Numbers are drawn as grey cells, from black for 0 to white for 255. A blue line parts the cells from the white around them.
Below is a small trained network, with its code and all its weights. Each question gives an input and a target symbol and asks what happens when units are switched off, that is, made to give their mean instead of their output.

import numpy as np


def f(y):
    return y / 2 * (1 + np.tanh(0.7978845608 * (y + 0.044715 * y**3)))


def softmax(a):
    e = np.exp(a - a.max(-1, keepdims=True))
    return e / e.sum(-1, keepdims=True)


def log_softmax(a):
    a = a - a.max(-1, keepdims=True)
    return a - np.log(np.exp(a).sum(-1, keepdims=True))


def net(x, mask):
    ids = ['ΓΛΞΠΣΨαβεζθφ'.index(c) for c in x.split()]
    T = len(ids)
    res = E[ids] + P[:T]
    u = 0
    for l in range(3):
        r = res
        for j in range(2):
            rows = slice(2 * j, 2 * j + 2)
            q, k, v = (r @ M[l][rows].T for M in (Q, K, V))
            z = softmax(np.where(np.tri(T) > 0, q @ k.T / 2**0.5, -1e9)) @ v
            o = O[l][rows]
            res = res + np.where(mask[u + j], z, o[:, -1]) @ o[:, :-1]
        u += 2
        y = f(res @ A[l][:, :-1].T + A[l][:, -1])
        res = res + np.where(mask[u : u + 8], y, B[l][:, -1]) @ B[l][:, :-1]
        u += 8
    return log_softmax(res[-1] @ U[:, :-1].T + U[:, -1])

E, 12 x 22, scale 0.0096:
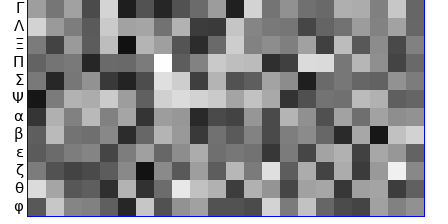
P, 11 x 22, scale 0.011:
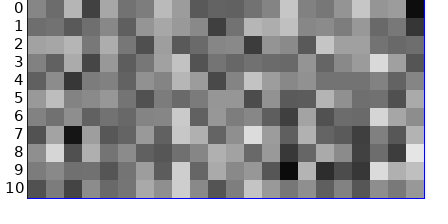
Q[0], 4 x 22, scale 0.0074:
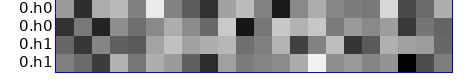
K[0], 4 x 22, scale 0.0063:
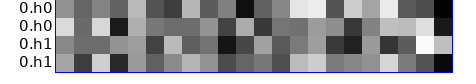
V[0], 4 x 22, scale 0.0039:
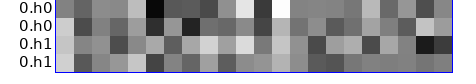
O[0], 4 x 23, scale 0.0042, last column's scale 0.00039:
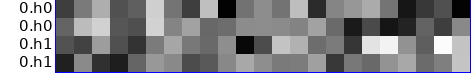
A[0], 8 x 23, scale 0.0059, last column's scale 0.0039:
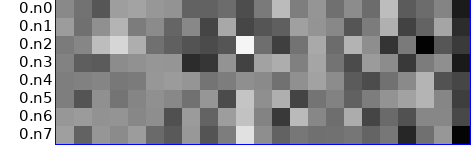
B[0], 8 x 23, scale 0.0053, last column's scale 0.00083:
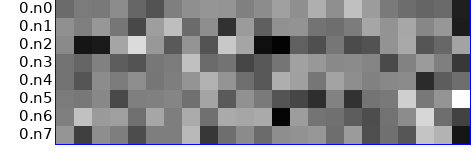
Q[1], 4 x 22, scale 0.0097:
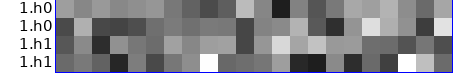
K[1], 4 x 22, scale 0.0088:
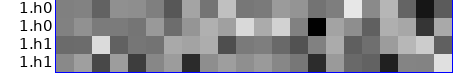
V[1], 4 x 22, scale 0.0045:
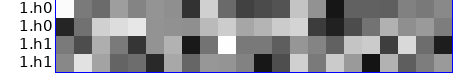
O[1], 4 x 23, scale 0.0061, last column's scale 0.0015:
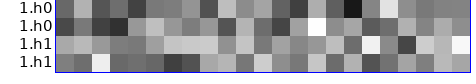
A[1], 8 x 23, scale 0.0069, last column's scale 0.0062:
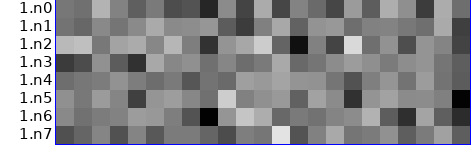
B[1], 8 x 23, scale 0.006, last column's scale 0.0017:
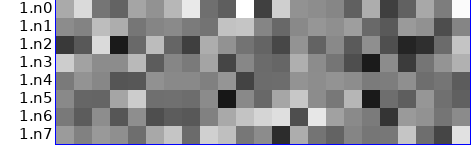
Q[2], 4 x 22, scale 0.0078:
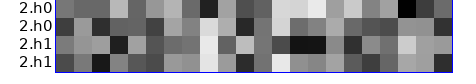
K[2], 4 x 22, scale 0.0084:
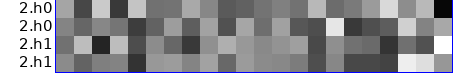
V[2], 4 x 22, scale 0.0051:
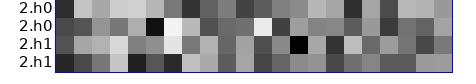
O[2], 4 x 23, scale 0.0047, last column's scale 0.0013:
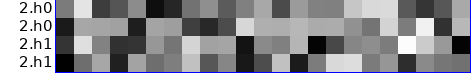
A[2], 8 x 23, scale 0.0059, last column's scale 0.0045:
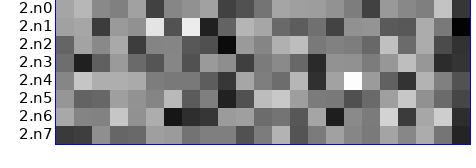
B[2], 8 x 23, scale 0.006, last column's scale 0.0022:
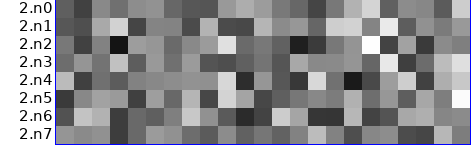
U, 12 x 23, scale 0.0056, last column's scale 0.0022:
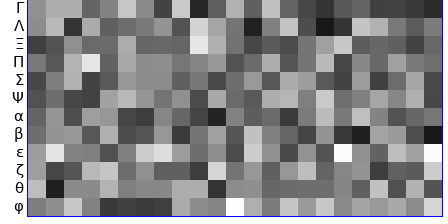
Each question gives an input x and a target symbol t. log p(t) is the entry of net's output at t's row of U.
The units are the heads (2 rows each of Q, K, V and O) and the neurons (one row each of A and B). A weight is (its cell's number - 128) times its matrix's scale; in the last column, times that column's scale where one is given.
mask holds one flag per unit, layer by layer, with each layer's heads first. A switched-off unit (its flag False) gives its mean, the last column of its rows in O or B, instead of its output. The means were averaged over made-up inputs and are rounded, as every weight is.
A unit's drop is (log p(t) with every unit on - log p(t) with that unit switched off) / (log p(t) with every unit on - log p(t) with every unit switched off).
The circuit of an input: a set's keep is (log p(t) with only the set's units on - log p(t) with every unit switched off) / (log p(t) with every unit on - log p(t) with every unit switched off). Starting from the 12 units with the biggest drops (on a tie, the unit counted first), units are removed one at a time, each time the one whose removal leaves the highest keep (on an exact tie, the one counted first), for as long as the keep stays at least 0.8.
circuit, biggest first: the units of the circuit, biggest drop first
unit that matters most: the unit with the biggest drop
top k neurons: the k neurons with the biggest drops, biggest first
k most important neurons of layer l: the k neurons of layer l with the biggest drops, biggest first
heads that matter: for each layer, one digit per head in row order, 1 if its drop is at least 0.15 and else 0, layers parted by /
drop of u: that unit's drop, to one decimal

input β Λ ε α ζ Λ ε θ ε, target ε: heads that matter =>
01 / 00 / 00
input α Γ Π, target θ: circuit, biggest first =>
(1.h0, 2.n4)
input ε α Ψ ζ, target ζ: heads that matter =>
00 / 00 / 01
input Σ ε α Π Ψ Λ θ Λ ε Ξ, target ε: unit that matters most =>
1.h1
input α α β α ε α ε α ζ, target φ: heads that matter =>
00 / 00 / 00
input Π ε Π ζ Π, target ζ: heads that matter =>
00 / 00 / 01
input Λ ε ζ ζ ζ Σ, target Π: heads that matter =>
00 / 00 / 10
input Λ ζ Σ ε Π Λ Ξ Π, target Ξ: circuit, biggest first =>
(2.h0, 2.n2, 1.h1)
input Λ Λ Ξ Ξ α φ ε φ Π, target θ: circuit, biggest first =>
(2.n4, 1.h0)
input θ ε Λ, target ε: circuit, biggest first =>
(0.h1, 1.n0)
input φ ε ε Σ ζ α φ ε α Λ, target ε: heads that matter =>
00 / 01 / 00
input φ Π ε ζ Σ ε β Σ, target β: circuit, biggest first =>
(1.h1, 1.n0)
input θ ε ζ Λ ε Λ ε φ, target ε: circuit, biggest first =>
(1.h1, 0.n5)
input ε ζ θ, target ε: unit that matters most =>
0.h1
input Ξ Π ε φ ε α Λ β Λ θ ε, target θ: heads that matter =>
00 / 00 / 10
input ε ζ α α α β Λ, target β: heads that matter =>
00 / 01 / 00
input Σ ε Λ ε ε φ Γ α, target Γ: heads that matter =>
10 / 00 / 00
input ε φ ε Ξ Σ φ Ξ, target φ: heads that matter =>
00 / 01 / 00
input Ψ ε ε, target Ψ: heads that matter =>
01 / 10 / 00
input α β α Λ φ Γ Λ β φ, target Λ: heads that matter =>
00 / 00 / 00
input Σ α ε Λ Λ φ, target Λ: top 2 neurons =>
(2.n4, 0.n6)
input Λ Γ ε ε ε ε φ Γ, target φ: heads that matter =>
00 / 01 / 00
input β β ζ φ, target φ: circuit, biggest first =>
(1.h1, 2.h0)
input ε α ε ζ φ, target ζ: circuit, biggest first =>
(2.h1)
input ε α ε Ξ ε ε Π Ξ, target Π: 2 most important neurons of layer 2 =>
(2.n5, 2.n3)
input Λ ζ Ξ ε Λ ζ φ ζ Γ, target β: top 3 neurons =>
(2.n6, 1.n6, 0.n2)
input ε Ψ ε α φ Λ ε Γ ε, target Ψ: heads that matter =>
00 / 10 / 00
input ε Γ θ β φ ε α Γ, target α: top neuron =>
(2.n3)
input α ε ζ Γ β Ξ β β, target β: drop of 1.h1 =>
0.8
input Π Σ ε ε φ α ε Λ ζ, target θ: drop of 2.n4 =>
0.6
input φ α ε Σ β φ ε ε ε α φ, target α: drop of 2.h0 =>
0.2
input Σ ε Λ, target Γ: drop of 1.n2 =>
1.0
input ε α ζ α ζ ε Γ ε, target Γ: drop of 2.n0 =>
0.0
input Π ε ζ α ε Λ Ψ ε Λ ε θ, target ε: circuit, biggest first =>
(1.h1)
